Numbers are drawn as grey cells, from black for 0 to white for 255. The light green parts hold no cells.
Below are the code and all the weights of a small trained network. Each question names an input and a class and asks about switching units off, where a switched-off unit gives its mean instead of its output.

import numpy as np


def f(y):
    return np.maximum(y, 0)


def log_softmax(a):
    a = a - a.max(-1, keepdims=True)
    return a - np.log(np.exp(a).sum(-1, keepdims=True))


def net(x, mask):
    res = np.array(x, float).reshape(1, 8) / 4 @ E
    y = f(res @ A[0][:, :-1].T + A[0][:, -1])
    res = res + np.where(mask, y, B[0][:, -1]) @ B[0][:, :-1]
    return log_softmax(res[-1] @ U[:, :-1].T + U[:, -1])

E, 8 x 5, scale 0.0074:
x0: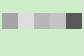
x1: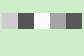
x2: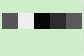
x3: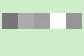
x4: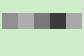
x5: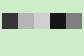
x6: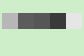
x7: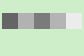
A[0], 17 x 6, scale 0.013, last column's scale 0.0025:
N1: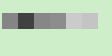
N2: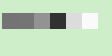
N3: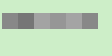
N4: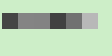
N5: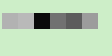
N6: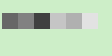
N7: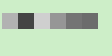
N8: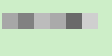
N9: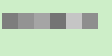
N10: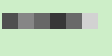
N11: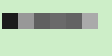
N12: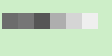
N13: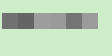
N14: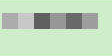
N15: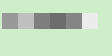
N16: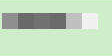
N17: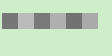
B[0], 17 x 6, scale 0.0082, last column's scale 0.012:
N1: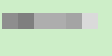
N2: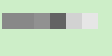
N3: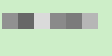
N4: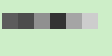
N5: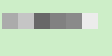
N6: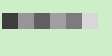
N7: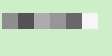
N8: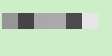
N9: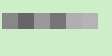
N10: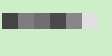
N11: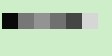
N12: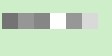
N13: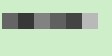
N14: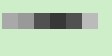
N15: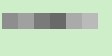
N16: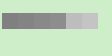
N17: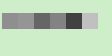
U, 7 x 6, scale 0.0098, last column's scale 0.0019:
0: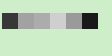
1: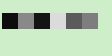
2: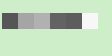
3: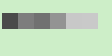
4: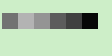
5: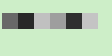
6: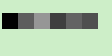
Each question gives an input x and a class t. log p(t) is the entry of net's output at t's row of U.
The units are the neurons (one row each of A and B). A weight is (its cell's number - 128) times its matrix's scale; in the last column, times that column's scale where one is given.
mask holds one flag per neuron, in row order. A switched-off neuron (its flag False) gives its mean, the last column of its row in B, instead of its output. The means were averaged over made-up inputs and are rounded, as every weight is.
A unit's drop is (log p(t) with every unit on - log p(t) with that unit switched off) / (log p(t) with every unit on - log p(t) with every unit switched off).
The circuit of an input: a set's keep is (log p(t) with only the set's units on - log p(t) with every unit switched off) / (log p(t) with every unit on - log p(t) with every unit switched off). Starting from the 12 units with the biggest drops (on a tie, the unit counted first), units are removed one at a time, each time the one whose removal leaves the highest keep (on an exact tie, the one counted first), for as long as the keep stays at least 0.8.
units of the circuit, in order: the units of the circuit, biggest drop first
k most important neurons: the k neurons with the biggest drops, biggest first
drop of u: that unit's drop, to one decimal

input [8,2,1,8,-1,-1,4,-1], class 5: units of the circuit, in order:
(N8, N5)
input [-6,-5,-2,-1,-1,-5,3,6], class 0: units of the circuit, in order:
(N12, N1)
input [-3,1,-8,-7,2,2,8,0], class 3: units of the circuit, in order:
(N2)
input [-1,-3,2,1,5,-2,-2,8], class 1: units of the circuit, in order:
(N6, N3)
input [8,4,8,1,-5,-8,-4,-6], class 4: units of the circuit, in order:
(N14, N5)
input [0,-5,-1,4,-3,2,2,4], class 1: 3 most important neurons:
(N6, N7, N4)
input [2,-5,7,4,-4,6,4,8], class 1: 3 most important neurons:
(N12, N11, N6)
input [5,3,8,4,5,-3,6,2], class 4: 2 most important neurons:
(N14, N5)
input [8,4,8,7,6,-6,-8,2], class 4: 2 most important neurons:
(N14, N12)
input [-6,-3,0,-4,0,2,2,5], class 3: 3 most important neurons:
(N2, N12, N16)
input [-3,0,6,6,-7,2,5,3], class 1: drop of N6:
0.1
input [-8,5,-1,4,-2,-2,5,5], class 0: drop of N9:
0.0
